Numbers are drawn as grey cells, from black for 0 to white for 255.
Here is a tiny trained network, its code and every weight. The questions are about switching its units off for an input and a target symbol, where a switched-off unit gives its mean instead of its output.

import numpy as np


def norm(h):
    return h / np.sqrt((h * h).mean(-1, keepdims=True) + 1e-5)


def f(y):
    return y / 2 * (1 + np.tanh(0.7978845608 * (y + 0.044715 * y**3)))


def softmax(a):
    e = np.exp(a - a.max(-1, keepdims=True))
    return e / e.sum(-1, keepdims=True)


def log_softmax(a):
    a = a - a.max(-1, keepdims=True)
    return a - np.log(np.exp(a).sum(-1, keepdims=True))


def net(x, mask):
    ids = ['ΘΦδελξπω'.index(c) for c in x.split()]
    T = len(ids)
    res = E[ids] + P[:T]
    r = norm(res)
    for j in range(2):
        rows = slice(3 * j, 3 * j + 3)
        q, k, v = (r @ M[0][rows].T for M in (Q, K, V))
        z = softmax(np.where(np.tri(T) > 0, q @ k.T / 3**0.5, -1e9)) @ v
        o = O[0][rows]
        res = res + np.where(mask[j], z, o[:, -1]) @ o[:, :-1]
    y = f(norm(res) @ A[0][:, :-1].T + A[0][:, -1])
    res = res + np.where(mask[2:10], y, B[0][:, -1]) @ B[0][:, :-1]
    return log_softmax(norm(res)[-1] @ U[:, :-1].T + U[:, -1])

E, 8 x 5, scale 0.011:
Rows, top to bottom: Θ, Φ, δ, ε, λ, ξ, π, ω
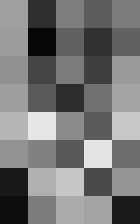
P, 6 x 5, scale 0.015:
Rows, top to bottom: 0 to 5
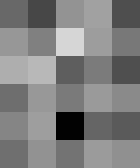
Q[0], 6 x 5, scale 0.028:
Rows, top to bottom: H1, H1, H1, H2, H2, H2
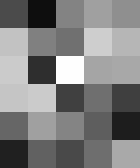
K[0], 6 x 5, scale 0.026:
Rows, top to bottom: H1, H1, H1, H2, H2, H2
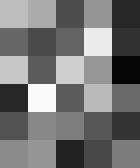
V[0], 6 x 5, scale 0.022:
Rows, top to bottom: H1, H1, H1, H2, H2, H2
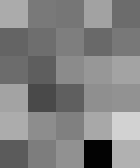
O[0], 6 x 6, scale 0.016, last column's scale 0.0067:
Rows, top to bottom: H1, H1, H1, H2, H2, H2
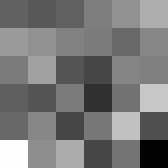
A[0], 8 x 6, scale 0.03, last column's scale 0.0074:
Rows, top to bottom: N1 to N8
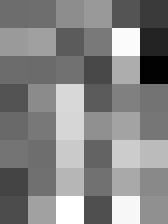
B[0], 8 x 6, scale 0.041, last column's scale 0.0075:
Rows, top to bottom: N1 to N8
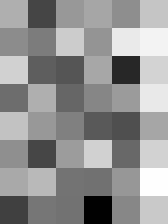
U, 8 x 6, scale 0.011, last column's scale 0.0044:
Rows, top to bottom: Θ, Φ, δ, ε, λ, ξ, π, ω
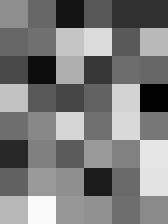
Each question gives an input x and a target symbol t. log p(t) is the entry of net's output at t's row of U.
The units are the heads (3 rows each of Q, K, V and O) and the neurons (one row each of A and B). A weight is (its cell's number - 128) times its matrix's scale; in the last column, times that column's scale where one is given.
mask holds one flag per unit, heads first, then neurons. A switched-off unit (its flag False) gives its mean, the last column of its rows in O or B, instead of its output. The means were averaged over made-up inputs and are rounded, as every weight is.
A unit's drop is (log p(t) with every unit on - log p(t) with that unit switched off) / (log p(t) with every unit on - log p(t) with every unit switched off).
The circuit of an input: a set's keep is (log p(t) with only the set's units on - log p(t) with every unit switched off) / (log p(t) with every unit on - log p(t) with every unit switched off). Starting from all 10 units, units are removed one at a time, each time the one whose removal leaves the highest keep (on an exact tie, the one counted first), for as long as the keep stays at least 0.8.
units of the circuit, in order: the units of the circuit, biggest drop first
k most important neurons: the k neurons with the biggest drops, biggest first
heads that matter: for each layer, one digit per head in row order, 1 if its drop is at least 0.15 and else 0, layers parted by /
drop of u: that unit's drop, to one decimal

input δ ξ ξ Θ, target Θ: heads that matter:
01
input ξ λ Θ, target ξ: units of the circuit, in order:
(H2)
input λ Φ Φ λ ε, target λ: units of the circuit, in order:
(H2, N2)
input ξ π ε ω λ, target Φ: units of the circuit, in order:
(H2, N7)
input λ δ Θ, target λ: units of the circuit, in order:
(H2, N2)
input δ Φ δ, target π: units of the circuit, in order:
(H2, N3, N2)
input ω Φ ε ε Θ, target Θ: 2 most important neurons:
(N2, N6)
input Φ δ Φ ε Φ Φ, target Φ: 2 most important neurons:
(N8, N6)
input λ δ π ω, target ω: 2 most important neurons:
(N5, N6)
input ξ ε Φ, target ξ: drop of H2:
0.7
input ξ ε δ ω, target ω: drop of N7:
0.0
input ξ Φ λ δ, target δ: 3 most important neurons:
(N8, N6, N7)
